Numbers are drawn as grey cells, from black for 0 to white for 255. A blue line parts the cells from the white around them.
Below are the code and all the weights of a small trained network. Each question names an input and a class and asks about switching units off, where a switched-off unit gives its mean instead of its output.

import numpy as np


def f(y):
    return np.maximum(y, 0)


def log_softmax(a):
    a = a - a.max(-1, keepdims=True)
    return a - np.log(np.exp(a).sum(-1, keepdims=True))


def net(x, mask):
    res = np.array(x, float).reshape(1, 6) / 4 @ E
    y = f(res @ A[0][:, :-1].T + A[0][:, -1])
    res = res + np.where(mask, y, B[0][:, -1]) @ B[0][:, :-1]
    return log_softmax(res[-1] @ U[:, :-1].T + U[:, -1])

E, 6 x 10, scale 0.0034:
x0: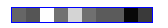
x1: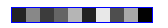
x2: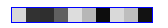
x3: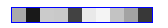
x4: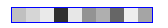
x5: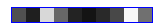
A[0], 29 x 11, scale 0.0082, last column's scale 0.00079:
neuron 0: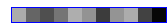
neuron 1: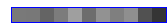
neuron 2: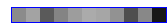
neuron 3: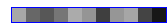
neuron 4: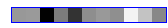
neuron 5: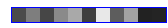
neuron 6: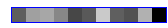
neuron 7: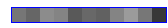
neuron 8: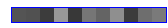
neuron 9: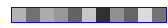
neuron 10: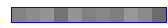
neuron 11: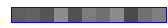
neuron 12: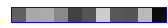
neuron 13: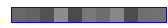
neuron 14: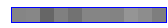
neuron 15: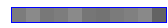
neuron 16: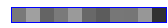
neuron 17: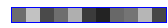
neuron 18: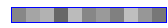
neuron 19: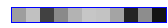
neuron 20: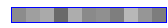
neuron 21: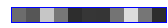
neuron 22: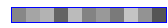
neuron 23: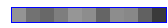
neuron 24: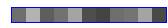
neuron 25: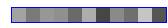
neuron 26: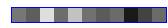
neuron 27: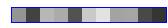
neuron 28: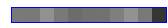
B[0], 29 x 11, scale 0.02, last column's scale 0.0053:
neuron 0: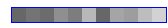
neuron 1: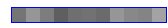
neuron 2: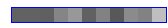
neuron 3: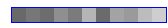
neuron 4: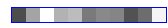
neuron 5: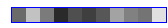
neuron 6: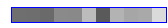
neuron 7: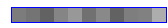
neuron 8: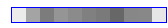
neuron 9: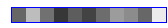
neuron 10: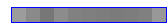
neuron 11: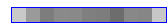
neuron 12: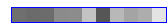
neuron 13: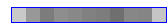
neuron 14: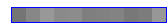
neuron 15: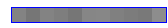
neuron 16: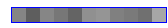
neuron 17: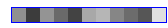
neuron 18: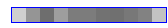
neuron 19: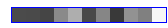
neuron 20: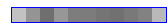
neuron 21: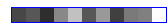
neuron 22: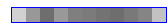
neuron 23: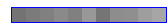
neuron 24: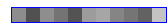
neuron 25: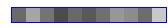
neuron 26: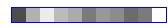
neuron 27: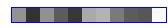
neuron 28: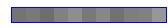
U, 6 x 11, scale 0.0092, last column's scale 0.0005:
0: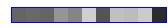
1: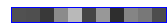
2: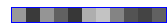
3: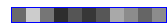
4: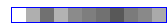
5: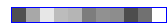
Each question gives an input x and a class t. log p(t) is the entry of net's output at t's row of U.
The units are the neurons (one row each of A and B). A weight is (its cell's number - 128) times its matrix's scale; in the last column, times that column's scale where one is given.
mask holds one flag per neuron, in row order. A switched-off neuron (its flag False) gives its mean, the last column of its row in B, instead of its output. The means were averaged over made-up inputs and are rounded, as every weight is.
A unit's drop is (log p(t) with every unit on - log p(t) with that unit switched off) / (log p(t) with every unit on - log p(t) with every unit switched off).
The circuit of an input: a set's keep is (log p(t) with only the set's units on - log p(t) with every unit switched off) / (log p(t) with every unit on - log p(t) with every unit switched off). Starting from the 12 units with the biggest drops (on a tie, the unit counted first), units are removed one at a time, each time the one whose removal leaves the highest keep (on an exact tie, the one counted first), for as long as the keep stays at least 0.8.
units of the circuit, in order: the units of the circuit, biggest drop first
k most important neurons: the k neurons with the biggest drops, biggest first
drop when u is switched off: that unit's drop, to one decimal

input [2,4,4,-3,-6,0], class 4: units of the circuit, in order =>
[neuron 8]
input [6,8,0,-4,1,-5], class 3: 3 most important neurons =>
[neuron 5; neuron 4; neuron 21]
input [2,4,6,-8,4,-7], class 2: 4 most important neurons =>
[neuron 17; neuron 24; neuron 21; neuron 16]
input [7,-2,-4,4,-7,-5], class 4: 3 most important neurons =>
[neuron 8; neuron 4; neuron 11]
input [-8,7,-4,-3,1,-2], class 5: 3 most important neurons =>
[neuron 4; neuron 9; neuron 25]
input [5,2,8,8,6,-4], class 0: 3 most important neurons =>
[neuron 0; neuron 3; neuron 17]
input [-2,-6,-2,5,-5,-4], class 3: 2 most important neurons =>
[neuron 9; neuron 25]
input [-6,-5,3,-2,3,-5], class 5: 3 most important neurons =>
[neuron 4; neuron 21; neuron 5]
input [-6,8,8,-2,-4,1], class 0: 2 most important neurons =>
[neuron 0; neuron 3]
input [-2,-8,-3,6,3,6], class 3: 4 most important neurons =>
[neuron 9; neuron 25; neuron 19; neuron 17]
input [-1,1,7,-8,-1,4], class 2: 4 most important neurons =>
[neuron 17; neuron 24; neuron 12; neuron 6]
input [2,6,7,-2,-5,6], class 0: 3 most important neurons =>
[neuron 0; neuron 3; neuron 19]
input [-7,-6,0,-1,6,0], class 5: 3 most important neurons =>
[neuron 4; neuron 5; neuron 8]
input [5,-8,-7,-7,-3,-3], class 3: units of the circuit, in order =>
[neuron 9]
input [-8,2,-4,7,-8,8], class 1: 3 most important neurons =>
[neuron 21; neuron 26; neuron 7]
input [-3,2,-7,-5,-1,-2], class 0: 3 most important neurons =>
[neuron 12; neuron 6; neuron 27]
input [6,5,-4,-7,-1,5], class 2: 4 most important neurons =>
[neuron 17; neuron 24; neuron 4; neuron 19]
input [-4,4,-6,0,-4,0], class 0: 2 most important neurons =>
[neuron 12; neuron 6]
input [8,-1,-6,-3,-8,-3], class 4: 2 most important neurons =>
[neuron 8; neuron 4]
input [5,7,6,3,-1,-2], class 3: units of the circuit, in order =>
[neuron 5]
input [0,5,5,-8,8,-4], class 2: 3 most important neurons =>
[neuron 17; neuron 24; neuron 8]
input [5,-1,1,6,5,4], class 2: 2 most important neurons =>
[neuron 27; neuron 4]
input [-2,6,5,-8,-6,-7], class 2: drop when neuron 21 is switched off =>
0.6
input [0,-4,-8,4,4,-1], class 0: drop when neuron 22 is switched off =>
0.0
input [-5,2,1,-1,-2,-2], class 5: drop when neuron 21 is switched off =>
0.1
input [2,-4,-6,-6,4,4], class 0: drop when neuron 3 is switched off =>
-0.1
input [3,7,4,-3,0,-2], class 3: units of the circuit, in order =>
[neuron 5]
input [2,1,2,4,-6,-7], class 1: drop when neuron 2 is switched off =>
0.2
